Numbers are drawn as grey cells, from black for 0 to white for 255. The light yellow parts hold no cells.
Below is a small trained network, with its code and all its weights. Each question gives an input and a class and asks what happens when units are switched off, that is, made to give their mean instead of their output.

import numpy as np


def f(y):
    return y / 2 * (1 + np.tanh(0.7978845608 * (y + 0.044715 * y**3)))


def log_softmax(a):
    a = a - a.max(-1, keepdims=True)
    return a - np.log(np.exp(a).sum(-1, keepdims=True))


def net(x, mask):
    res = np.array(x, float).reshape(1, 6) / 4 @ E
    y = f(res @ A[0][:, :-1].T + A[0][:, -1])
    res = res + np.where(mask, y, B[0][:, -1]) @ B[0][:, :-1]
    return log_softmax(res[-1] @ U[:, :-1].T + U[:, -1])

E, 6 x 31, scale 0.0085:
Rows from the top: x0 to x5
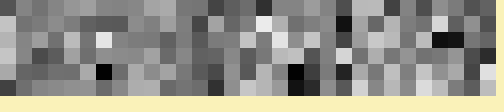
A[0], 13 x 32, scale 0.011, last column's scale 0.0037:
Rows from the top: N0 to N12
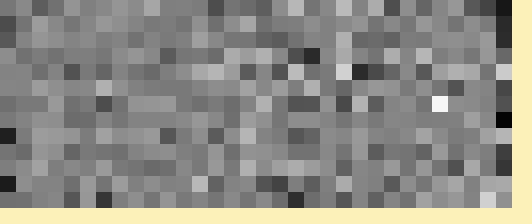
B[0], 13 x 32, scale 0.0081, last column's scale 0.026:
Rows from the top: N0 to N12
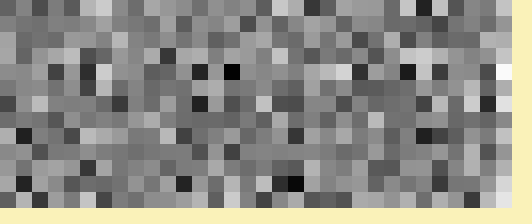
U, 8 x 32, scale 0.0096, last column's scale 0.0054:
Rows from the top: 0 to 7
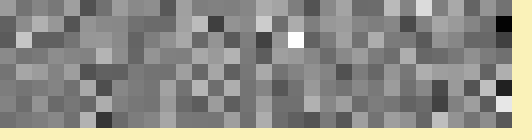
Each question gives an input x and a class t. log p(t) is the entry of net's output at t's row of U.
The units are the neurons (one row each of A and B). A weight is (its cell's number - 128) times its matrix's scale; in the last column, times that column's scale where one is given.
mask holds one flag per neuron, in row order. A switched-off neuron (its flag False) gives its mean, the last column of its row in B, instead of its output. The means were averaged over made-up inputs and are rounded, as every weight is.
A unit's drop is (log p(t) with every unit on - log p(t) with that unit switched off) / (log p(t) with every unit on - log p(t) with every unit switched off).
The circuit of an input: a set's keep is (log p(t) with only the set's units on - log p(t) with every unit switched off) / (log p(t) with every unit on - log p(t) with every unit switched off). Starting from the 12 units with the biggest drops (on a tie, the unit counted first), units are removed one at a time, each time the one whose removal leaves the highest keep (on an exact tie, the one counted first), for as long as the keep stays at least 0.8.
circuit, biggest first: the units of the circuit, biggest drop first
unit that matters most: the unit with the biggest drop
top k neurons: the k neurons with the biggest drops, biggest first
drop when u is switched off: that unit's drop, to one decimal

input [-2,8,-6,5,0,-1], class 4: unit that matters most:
N8
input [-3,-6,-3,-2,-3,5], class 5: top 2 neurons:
(N6; N11)
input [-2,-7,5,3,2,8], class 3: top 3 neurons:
(N8; N4; N3)
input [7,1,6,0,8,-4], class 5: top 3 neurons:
(N4; N6; N0)
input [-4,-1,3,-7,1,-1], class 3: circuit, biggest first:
(N4; N11)
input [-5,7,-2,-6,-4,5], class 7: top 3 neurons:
(N4; N12; N8)
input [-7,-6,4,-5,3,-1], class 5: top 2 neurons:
(N4; N0)
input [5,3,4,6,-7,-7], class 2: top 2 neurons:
(N0; N11)
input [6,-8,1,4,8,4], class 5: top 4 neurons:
(N6; N11; N8; N9)
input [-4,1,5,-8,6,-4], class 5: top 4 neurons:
(N4; N12; N6; N0)
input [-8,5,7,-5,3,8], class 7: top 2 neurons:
(N12; N4)
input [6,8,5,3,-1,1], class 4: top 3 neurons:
(N8; N4; N11)
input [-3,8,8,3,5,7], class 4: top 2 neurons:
(N6; N5)
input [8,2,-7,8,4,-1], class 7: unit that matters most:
N6
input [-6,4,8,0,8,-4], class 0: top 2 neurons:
(N6; N3)
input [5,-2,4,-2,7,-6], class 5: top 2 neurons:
(N4; N6)
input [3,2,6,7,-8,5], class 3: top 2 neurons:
(N4; N0)
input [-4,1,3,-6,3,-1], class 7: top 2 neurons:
(N4; N12)
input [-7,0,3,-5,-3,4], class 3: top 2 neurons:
(N4; N6)
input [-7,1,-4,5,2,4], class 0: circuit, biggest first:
(N3)
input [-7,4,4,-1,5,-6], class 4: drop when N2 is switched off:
0.1
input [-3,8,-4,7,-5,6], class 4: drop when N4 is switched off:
0.0
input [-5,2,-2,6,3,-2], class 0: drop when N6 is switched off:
0.1
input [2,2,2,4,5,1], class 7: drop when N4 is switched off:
1.0
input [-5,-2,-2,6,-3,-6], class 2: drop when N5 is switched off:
0.2
